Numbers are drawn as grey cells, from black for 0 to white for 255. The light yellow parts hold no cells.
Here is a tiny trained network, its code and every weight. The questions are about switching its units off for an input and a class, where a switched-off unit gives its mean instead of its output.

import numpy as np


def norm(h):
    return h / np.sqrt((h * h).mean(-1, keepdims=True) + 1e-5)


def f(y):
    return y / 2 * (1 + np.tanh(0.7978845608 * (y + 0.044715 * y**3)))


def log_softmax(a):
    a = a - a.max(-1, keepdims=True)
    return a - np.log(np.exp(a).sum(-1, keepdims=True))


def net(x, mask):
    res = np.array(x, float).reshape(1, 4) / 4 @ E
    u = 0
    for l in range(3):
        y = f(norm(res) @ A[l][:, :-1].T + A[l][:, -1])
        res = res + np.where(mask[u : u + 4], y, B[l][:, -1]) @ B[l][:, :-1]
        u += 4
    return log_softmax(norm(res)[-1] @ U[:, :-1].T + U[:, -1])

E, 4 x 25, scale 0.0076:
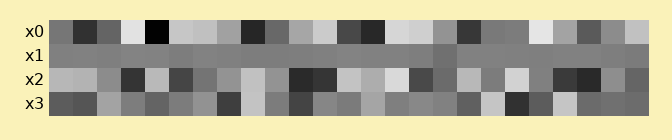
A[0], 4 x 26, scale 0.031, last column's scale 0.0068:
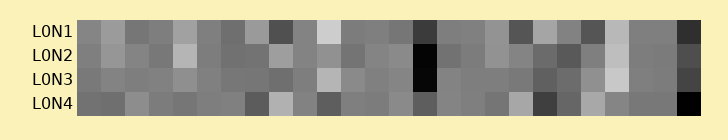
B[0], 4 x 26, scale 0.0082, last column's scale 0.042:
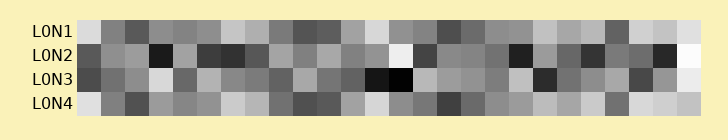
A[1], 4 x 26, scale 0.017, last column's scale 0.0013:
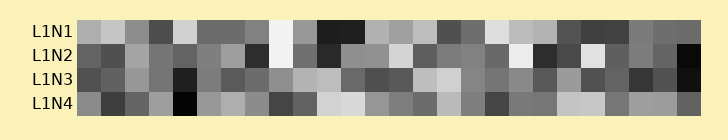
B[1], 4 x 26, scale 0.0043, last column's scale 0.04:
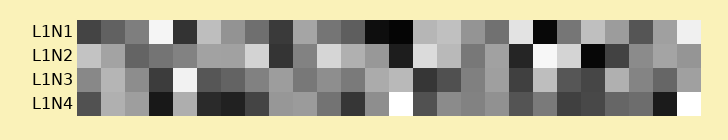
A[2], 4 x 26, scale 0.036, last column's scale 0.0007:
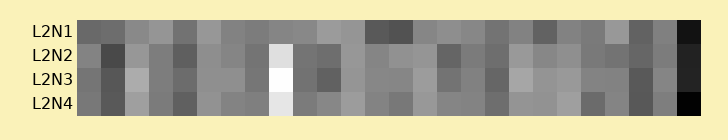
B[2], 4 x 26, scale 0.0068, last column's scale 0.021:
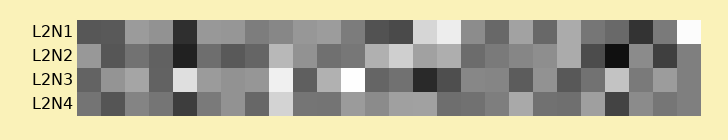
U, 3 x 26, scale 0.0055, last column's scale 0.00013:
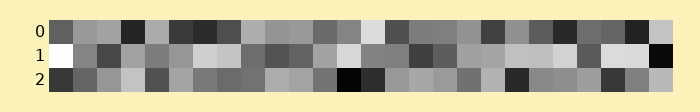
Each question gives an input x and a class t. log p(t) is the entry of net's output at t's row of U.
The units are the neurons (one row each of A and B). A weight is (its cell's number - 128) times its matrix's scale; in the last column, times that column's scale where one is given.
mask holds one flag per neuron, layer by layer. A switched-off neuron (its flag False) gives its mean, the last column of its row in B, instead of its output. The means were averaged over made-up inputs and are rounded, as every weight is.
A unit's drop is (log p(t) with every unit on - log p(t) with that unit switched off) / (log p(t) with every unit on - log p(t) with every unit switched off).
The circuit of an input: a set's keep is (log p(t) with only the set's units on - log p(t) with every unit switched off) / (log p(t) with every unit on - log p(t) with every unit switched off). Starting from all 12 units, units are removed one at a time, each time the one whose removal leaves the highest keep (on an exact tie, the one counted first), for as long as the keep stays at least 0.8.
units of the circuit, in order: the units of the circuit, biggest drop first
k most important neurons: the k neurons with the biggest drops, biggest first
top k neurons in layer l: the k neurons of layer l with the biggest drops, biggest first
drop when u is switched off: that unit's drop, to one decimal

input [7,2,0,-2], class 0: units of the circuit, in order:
(L0N3)
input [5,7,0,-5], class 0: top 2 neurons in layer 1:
(L1N4, L1N1)
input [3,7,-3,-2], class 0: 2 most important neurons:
(L1N4, L1N1)
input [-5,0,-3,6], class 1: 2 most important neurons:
(L0N4, L1N4)
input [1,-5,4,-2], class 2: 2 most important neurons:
(L0N1, L0N2)
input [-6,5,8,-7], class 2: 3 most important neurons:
(L1N1, L0N4, L1N4)
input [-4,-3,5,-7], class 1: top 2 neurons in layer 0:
(L0N1, L0N3)
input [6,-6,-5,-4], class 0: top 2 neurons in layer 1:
(L1N4, L1N1)
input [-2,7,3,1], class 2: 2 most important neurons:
(L1N1, L1N4)
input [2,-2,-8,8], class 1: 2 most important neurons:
(L0N4, L1N1)
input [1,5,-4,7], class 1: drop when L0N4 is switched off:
1.0
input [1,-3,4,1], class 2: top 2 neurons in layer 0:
(L0N1, L0N2)
